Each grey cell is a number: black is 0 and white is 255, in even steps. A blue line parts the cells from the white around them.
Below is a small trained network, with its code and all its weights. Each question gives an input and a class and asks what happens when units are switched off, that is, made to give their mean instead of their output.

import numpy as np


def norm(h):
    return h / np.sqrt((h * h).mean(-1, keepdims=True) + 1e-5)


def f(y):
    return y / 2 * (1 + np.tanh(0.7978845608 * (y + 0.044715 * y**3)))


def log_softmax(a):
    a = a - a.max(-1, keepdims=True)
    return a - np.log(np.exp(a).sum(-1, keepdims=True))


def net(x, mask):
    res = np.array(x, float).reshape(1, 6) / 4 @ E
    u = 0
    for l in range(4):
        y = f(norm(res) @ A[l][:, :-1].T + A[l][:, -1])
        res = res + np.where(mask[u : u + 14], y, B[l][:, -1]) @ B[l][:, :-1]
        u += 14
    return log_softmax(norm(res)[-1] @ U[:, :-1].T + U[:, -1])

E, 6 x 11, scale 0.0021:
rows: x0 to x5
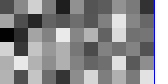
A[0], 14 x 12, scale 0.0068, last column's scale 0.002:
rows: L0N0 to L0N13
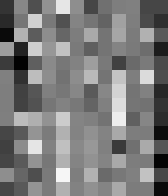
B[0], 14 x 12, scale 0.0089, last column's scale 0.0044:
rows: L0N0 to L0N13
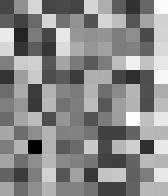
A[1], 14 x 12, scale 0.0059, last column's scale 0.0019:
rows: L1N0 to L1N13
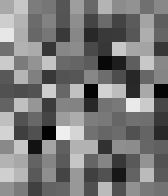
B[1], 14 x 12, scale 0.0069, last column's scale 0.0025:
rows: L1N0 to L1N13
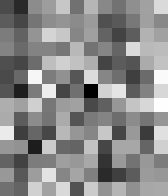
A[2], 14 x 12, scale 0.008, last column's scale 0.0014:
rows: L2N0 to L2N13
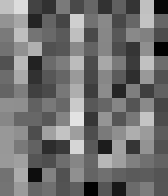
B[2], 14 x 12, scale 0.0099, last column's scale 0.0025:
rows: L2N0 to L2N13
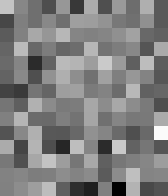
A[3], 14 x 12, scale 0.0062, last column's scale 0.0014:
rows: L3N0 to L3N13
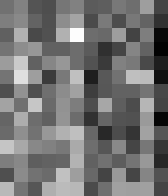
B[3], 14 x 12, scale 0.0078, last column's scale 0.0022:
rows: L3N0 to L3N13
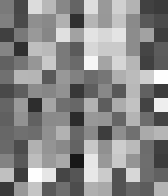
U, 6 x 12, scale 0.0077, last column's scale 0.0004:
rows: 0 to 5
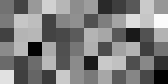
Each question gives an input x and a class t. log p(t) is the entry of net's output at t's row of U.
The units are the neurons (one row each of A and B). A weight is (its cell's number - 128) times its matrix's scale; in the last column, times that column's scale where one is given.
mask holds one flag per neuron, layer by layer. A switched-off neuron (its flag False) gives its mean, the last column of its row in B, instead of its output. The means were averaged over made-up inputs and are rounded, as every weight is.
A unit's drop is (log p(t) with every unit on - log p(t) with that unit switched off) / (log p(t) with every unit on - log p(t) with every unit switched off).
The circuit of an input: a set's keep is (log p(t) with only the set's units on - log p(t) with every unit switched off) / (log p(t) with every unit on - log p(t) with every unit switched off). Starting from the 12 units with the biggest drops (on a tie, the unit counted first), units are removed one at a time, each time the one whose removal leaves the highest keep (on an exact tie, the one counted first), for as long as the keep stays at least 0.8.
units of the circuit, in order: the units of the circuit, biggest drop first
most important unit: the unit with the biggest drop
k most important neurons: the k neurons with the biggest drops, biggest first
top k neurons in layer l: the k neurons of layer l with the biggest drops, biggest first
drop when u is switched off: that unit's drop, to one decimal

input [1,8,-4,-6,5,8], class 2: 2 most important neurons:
[L0N5 L0N10]
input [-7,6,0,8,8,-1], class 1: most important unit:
L0N8
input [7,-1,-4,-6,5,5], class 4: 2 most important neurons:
[L0N1 L0N4]
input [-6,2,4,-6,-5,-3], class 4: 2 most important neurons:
[L0N12 L0N8]
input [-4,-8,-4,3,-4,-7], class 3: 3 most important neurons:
[L0N10 L0N5 L1N10]
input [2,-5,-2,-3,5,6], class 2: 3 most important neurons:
[L0N5 L0N4 L1N5]
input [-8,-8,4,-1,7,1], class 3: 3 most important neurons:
[L0N10 L0N4 L0N1]
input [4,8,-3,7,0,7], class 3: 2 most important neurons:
[L0N7 L0N6]
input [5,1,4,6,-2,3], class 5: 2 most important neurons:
[L0N3 L0N12]
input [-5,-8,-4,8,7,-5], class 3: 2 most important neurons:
[L0N4 L0N10]
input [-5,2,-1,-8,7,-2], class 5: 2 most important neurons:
[L0N2 L1N9]
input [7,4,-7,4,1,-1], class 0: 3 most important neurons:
[L0N12 L0N0 L0N1]
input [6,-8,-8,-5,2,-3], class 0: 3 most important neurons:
[L0N0 L0N7 L0N6]
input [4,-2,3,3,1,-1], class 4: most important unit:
L0N1
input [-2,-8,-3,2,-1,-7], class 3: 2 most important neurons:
[L0N10 L0N5]
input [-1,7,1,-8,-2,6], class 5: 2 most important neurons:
[L0N2 L0N10]
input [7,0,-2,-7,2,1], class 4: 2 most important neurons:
[L0N1 L1N6]
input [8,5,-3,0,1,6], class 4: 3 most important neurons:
[L0N1 L0N0 L1N6]
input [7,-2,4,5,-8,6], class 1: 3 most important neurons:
[L0N4 L0N12 L0N0]
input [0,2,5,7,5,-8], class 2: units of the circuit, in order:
[L0N0]
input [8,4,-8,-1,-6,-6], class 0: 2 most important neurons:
[L0N12 L0N0]
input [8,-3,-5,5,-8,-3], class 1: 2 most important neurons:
[L0N4 L0N12]
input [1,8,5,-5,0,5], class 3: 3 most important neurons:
[L0N7 L0N6 L0N0]
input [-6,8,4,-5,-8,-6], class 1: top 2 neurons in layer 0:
[L0N4 L0N10]
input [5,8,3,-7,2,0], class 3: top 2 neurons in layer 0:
[L0N7 L0N6]
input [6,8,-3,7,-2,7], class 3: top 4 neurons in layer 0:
[L0N7 L0N6 L0N0 L0N2]
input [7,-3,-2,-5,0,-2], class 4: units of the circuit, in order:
[L0N1]
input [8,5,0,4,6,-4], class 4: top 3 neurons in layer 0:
[L0N1 L0N4 L0N10]
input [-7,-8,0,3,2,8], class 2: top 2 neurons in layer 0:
[L0N5 L0N7]
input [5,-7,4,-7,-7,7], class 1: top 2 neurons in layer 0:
[L0N4 L0N0]
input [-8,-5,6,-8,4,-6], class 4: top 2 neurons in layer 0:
[L0N12 L0N5]
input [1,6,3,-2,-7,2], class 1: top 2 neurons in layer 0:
[L0N4 L0N10]
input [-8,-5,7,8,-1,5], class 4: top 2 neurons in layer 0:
[L0N12 L0N2]
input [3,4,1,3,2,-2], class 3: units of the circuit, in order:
[L0N7]
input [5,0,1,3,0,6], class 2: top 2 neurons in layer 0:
[L0N5 L0N12]
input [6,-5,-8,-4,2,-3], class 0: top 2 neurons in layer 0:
[L0N0 L0N12]
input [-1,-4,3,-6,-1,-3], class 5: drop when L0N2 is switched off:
1.4
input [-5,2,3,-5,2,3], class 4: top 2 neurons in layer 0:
[L0N12 L0N3]
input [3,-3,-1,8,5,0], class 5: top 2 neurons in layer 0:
[L0N3 L0N4]
